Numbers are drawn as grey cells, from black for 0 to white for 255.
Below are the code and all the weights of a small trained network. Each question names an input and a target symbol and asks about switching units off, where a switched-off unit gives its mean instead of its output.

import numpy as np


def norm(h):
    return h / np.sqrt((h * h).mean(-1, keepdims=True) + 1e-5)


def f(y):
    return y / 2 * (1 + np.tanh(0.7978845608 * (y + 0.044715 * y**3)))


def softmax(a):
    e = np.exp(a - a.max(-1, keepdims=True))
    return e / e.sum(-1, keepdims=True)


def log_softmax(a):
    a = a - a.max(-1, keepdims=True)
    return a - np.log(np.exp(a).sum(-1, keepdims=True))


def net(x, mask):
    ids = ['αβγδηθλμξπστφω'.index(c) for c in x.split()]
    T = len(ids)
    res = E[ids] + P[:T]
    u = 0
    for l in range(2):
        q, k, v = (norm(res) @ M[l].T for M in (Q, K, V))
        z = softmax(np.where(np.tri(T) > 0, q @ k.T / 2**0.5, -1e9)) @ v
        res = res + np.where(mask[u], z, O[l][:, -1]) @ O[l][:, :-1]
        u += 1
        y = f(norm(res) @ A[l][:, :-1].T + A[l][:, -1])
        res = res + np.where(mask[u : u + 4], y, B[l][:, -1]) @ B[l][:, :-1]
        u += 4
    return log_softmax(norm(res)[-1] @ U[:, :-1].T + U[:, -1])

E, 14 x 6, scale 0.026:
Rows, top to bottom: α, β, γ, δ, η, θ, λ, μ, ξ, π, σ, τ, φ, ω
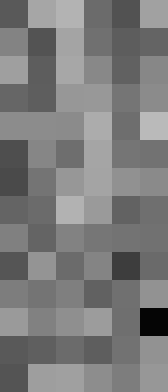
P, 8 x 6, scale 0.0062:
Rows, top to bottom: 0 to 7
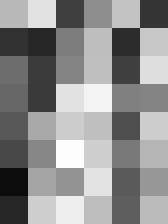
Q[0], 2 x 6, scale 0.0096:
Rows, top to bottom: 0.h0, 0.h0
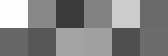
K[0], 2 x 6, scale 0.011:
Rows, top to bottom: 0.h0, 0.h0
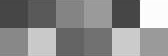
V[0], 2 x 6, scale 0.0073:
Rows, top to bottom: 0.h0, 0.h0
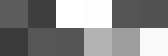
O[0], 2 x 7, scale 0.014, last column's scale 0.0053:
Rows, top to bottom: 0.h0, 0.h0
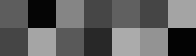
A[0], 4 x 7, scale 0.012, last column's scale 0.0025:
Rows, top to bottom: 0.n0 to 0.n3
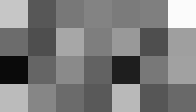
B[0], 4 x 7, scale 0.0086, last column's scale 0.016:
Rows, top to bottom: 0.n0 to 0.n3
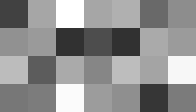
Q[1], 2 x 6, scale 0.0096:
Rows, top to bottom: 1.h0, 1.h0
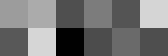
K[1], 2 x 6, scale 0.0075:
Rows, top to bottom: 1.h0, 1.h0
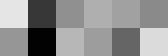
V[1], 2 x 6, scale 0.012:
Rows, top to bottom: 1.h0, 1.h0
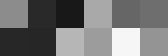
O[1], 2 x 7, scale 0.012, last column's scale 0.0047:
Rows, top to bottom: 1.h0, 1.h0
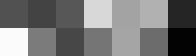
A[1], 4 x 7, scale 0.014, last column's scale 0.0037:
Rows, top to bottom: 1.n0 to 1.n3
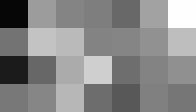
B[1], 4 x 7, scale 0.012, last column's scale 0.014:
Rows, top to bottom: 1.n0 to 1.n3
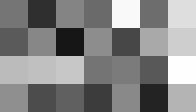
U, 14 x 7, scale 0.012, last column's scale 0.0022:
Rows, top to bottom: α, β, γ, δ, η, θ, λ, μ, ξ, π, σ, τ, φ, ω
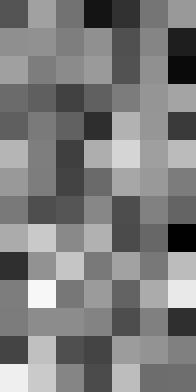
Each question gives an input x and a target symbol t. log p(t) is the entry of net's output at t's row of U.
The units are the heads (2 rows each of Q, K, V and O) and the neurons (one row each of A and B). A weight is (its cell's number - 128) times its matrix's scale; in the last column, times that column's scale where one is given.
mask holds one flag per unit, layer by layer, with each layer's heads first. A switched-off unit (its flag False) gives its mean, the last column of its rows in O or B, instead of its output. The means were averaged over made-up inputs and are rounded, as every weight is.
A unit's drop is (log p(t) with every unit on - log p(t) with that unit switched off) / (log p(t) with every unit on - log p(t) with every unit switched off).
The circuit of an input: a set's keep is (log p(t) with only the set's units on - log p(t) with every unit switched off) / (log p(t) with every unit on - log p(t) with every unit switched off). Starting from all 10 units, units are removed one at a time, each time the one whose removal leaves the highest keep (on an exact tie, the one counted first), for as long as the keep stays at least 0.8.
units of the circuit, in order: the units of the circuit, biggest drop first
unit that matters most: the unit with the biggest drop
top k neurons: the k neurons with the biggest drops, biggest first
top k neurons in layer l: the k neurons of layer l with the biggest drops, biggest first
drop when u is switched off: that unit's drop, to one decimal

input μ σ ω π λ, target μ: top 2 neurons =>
[1.n0 0.n1]
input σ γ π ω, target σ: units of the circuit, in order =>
[0.h0]
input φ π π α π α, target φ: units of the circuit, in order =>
[0.h0 1.n0 1.n1 0.n2]
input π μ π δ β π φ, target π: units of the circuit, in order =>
[1.h0 1.n2]
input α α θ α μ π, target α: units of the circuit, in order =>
[1.h0 0.h0 1.n2]
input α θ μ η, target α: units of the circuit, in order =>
[1.h0 0.h0 0.n2]
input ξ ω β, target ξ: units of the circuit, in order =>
[0.h0 1.n0]
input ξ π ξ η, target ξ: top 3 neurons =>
[0.n2 0.n0 1.n0]
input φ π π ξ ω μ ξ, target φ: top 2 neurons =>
[0.n2 1.n2]
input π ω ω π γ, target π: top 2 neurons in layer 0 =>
[0.n2 0.n0]
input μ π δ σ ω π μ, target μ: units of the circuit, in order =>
[0.h0 1.h0]
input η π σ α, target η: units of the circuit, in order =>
[0.h0 1.n0]
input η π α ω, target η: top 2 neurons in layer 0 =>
[0.n2 0.n1]
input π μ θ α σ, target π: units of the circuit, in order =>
[1.h0]
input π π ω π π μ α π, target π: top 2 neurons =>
[1.n0 0.n2]
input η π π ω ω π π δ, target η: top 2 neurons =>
[0.n2 0.n1]
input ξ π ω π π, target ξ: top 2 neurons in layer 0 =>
[0.n0 0.n1]
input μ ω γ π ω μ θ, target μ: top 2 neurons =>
[1.n0 0.n1]
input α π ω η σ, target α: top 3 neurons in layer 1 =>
[1.n2 1.n0 1.n1]
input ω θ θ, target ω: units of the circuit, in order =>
[1.h0]
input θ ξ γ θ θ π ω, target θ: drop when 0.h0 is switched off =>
0.3
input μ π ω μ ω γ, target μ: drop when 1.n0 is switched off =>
0.2
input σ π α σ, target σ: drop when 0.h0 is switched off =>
0.8
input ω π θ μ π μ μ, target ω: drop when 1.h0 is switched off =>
0.4
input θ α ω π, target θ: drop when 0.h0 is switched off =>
0.3
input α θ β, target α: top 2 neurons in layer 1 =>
[1.n2 1.n0]
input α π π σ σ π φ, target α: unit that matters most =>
1.h0
